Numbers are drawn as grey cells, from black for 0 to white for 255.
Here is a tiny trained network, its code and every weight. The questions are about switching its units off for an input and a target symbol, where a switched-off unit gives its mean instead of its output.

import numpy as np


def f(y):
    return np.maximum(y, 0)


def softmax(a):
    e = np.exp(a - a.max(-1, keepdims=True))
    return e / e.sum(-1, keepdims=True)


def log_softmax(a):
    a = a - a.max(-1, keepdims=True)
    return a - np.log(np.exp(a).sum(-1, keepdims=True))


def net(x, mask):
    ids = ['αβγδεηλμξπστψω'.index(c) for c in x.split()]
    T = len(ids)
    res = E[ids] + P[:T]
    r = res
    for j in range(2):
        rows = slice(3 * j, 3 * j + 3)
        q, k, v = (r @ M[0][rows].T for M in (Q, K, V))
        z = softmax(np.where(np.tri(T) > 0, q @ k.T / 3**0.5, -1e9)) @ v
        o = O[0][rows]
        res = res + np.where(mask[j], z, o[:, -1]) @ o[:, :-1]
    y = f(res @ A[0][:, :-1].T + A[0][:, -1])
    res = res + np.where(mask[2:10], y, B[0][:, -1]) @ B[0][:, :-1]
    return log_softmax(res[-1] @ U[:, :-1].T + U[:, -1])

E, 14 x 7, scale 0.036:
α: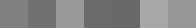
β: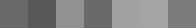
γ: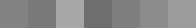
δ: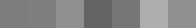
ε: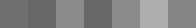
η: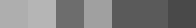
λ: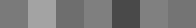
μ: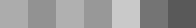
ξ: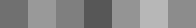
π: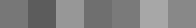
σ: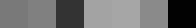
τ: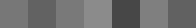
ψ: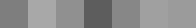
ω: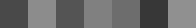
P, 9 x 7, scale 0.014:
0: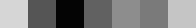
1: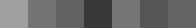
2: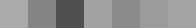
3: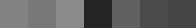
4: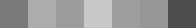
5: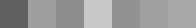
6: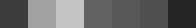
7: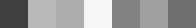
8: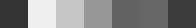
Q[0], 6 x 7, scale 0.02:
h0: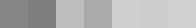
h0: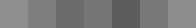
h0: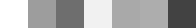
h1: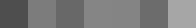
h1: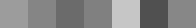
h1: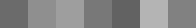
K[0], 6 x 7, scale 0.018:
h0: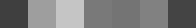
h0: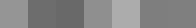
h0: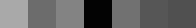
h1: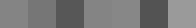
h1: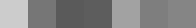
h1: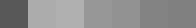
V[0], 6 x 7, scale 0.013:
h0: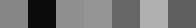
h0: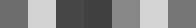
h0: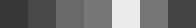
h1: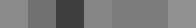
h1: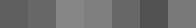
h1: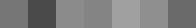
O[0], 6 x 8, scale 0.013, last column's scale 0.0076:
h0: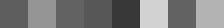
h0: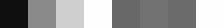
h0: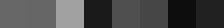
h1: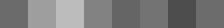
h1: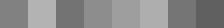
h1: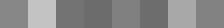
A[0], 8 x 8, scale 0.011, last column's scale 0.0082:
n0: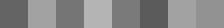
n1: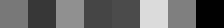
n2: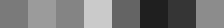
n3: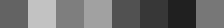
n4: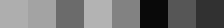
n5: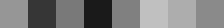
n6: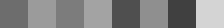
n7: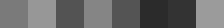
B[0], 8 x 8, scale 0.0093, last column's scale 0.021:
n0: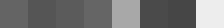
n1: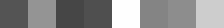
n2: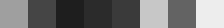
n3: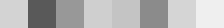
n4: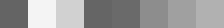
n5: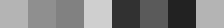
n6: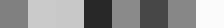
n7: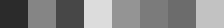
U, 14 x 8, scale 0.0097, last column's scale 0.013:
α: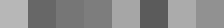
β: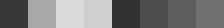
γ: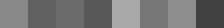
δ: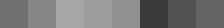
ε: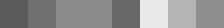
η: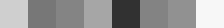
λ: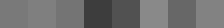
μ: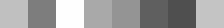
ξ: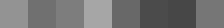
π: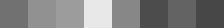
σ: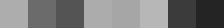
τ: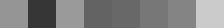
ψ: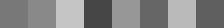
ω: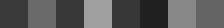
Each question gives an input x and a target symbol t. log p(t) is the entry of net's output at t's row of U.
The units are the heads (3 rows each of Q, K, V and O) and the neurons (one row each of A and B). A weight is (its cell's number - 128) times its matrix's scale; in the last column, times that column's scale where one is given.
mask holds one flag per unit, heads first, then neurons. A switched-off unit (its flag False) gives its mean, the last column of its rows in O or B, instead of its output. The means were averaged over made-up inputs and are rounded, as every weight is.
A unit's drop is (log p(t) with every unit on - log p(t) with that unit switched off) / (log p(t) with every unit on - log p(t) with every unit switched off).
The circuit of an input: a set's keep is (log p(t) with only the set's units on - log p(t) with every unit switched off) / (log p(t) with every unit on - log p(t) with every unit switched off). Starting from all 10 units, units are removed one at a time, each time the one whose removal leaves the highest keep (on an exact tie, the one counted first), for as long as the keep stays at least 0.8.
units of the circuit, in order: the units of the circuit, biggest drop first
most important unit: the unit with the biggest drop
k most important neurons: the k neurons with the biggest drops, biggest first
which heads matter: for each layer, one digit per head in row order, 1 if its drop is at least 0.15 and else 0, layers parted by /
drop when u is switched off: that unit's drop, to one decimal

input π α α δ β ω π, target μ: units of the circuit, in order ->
(h0 n1)
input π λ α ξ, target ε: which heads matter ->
10
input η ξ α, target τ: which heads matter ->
10
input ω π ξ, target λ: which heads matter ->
10
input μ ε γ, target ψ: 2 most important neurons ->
(n5 n6)
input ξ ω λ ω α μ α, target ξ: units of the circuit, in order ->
(h0 n5 n6)
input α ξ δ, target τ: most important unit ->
n2
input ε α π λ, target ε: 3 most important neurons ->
(n3 n2 n7)
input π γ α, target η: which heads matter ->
10
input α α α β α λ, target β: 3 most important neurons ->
(n2 n3 n1)
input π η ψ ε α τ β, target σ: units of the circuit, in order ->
(h0 n5 n1)
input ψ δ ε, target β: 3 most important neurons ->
(n2 n3 n1)
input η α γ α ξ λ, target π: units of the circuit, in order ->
(h0 n2)
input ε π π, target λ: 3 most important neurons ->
(n3 n1 n5)
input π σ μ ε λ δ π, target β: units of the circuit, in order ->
(h0)
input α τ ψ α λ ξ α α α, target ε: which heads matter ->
11
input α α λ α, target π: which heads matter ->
10
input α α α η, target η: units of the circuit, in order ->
(n2 n3)
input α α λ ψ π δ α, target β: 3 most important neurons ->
(n2 n3 n1)
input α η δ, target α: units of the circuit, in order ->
(h0)
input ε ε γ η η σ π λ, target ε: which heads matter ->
11
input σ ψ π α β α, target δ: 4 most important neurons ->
(n1 n5 n2 n7)
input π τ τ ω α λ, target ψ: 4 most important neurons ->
(n6 n2 n1 n5)
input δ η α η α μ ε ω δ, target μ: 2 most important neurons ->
(n2 n1)
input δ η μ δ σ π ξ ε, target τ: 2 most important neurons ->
(n2 n3)
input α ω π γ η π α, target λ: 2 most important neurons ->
(n3 n1)
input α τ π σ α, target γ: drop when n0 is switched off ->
0.0
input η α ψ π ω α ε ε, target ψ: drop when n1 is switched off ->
0.1
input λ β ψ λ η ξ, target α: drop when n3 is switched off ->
-0.1
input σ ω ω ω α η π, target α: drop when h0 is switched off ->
1.1
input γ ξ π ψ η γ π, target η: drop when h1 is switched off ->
0.2
